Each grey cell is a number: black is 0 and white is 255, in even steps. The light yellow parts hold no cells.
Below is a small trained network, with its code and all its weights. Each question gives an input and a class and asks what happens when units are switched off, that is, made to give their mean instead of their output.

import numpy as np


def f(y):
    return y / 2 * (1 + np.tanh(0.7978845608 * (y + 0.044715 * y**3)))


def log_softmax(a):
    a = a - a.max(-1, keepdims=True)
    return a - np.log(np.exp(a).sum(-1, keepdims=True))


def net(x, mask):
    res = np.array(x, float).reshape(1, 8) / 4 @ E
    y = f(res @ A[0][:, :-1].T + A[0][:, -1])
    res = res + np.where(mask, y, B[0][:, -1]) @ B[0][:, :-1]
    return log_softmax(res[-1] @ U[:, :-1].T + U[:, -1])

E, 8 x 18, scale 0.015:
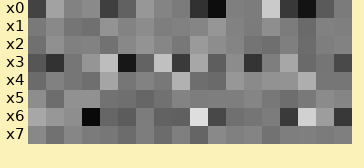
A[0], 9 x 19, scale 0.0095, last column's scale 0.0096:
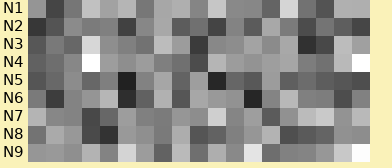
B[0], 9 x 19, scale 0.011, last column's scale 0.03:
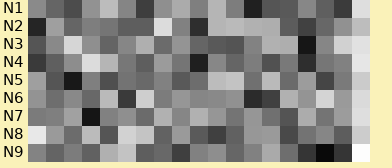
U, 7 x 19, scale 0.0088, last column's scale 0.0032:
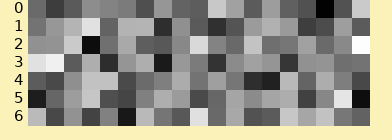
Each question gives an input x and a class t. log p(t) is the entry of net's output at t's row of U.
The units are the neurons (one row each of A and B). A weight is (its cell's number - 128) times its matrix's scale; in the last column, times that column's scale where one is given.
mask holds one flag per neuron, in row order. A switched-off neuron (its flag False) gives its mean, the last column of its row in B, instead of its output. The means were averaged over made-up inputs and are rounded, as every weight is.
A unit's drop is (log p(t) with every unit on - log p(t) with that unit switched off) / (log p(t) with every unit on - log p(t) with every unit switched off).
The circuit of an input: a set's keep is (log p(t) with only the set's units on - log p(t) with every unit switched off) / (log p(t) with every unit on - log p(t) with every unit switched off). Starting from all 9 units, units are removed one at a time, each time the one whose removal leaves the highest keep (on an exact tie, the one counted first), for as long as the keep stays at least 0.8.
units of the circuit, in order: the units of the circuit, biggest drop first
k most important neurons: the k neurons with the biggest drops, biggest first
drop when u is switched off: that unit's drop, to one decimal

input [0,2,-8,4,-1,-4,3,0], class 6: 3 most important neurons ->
(N9, N6, N4)
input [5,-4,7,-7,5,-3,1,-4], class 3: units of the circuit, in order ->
(N8)
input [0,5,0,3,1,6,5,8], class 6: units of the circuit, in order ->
(N9, N4)
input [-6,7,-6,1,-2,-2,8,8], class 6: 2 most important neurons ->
(N9, N6)
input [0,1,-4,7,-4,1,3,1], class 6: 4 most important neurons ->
(N6, N9, N4, N1)
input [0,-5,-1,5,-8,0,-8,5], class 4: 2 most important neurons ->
(N1, N6)
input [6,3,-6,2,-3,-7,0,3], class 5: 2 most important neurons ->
(N9, N1)
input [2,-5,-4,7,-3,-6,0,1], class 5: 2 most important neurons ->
(N9, N2)
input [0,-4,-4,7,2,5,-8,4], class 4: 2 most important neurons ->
(N1, N6)
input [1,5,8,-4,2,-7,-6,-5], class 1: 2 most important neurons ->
(N3, N5)
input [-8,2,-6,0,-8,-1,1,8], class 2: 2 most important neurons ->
(N7, N4)
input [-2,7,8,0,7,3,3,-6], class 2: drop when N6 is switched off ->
0.2
